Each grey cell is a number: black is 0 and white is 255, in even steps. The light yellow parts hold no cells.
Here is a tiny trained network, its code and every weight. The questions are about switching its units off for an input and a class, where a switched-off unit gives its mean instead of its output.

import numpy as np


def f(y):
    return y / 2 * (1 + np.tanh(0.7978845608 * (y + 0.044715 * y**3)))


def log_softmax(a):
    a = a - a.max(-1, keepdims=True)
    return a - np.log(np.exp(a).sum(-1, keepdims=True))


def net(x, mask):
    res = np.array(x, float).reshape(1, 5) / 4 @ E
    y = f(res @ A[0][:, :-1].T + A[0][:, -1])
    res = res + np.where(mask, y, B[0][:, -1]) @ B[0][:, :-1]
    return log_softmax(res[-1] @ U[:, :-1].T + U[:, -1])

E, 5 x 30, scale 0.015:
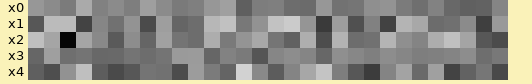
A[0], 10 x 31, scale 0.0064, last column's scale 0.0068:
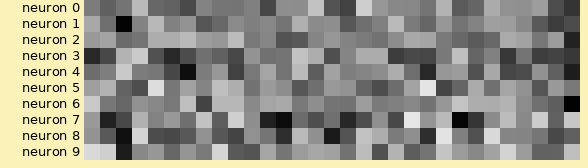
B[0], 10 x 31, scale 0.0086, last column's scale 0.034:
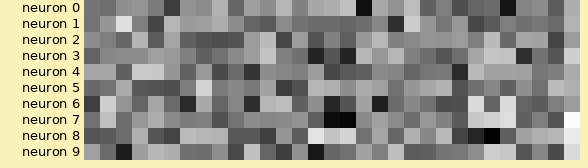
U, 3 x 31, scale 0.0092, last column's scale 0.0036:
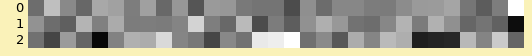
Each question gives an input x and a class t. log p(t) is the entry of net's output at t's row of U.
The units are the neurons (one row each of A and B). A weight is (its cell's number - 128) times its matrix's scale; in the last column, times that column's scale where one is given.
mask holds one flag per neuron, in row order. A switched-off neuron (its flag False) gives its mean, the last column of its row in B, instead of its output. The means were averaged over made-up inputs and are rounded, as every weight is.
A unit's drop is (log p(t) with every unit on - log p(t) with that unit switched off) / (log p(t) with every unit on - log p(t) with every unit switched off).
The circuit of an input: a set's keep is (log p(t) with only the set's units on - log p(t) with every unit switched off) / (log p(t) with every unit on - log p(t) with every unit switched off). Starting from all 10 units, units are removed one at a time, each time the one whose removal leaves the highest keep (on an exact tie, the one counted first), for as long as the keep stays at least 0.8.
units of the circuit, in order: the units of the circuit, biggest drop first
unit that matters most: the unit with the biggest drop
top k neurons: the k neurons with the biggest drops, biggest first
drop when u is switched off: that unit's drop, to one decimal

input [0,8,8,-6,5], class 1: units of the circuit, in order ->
(neuron 9)
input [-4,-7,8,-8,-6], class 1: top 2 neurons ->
(neuron 9; neuron 2)
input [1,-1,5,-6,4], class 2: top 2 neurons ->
(neuron 8; neuron 7)
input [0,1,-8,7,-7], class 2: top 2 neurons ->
(neuron 7; neuron 3)
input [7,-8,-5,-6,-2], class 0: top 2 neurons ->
(neuron 9; neuron 7)
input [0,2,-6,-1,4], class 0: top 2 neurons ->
(neuron 9; neuron 4)
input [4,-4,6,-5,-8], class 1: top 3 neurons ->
(neuron 9; neuron 2; neuron 4)
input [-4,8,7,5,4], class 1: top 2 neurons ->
(neuron 9; neuron 7)
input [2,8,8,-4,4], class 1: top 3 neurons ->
(neuron 9; neuron 7; neuron 5)
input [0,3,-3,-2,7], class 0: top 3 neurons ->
(neuron 9; neuron 4; neuron 2)
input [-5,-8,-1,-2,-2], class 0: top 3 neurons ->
(neuron 7; neuron 9; neuron 3)
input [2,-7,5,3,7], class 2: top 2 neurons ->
(neuron 8; neuron 0)
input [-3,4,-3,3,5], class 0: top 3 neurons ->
(neuron 9; neuron 4; neuron 2)
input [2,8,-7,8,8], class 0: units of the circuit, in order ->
(neuron 4)
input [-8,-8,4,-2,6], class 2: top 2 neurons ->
(neuron 8; neuron 0)
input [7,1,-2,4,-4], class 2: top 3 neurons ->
(neuron 7; neuron 3; neuron 9)
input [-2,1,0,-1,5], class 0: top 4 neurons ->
(neuron 9; neuron 3; neuron 4; neuron 2)
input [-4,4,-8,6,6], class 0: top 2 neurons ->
(neuron 9; neuron 4)
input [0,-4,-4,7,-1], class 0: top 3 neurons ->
(neuron 9; neuron 2; neuron 7)
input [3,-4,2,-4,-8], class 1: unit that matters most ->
neuron 2
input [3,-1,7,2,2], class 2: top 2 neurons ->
(neuron 8; neuron 7)
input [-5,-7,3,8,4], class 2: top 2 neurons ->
(neuron 8; neuron 0)
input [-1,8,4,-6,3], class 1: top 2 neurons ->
(neuron 9; neuron 7)
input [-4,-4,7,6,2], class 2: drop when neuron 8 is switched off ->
1.2
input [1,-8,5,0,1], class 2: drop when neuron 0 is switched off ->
0.2
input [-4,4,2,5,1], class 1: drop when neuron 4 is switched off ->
0.1
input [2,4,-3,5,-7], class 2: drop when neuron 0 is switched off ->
0.0
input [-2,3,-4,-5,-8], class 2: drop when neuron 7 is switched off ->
0.4
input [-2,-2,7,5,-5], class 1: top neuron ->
(neuron 9)
